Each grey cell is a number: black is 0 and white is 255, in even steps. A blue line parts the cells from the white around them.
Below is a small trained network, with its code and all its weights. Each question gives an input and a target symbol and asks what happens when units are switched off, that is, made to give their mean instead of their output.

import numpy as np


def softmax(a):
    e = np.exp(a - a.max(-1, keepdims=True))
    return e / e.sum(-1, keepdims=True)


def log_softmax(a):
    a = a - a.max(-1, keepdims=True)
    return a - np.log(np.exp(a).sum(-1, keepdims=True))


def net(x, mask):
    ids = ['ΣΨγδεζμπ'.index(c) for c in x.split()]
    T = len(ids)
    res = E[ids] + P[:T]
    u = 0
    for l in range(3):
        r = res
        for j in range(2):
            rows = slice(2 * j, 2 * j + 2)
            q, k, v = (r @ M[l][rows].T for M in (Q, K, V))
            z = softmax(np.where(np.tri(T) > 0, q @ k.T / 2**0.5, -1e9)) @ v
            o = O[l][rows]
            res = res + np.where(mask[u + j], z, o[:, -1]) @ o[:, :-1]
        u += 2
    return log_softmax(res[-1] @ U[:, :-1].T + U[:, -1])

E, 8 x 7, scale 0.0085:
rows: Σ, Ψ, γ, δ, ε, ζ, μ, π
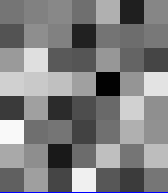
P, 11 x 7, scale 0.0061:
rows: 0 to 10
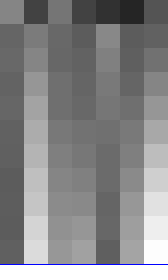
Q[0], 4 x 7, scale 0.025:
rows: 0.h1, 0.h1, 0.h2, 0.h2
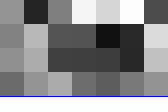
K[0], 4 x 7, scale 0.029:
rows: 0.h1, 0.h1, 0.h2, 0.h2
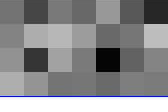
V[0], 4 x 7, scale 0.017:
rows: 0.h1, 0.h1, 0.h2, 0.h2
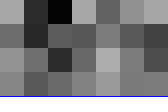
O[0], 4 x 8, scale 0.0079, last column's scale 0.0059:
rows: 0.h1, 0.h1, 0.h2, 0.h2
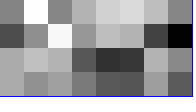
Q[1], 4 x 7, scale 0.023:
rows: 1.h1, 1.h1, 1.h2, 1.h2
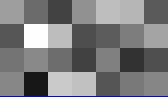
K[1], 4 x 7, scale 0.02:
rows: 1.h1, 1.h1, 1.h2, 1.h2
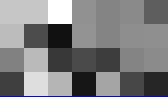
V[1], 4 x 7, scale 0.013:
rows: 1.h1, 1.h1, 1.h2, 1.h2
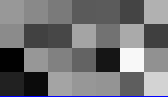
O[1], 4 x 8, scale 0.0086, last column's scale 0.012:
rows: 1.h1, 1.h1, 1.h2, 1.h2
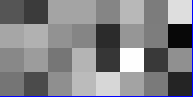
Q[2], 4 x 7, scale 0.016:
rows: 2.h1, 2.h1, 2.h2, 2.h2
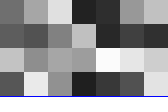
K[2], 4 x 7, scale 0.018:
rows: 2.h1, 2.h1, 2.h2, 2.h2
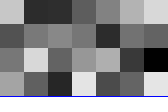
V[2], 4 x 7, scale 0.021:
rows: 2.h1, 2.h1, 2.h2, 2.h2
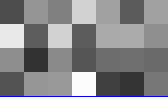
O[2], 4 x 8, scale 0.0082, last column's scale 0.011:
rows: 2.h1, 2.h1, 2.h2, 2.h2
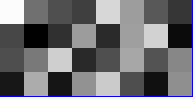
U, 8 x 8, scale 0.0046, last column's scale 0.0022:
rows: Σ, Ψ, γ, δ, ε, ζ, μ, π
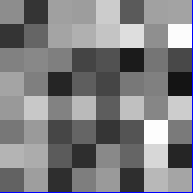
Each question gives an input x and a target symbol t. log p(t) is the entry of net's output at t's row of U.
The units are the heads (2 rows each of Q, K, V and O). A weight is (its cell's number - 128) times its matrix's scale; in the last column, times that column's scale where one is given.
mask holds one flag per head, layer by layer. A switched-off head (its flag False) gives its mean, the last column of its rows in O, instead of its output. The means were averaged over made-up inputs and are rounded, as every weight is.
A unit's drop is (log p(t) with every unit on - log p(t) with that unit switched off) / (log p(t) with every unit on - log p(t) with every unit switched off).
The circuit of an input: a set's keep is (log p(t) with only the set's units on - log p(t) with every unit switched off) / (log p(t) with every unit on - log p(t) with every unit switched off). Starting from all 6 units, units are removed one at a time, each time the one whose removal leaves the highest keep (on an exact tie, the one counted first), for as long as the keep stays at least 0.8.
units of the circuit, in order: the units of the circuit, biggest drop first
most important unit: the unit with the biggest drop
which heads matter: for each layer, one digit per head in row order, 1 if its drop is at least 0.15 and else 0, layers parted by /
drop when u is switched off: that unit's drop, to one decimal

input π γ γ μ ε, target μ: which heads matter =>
10 / 00 / 11
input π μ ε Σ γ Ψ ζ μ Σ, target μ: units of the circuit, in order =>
[0.h1; 2.h1; 2.h2]
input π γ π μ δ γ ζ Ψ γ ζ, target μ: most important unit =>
0.h2
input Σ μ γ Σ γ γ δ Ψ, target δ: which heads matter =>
11 / 01 / 10
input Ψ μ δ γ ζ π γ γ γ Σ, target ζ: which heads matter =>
11 / 10 / 11
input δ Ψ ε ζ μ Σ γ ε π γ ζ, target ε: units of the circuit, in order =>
[0.h2; 1.h2; 1.h1]
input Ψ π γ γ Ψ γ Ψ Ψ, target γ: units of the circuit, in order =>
[0.h1; 2.h2]
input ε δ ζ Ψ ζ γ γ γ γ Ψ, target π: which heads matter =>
11 / 11 / 01
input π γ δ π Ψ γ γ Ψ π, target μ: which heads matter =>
11 / 10 / 11
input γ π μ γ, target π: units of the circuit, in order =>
[0.h1; 2.h2; 1.h1]
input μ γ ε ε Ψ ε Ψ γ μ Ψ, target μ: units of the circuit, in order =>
[2.h1; 0.h1; 2.h2]
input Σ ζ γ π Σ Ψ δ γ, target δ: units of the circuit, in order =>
[0.h1; 0.h2; 2.h1; 1.h2]
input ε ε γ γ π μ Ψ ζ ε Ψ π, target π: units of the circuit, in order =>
[0.h1; 2.h2]
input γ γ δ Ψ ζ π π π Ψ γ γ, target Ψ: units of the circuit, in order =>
[0.h2; 1.h2]
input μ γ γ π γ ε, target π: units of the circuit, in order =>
[0.h1; 2.h2]
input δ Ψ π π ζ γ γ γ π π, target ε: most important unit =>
0.h2
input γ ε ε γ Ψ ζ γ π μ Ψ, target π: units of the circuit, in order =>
[2.h2; 0.h1]
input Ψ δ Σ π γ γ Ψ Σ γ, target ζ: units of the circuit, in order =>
[0.h1; 0.h2; 2.h1; 2.h2]
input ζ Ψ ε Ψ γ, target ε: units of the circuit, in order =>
[0.h1; 1.h2]
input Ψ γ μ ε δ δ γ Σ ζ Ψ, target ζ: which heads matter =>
11 / 10 / 10
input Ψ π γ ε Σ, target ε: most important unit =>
1.h2
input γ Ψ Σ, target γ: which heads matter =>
01 / 01 / 01
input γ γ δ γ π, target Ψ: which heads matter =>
01 / 01 / 01
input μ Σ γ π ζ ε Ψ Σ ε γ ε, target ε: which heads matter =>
10 / 01 / 10
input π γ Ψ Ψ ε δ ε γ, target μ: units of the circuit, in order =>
[0.h1; 0.h2; 2.h1; 2.h2]
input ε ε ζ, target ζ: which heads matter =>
00 / 00 / 11
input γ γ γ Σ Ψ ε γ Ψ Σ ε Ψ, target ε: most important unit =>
1.h2
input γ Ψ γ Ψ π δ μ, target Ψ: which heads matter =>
01 / 01 / 01
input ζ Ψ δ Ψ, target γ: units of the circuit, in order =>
[0.h1; 2.h2; 2.h1]
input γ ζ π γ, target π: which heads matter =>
10 / 00 / 01
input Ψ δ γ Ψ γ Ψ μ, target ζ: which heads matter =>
11 / 10 / 11
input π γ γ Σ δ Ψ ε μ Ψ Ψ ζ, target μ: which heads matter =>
11 / 10 / 11
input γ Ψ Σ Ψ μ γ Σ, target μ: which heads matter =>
10 / 00 / 11
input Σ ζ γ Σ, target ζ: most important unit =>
2.h1
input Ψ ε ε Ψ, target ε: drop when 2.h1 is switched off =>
0.1
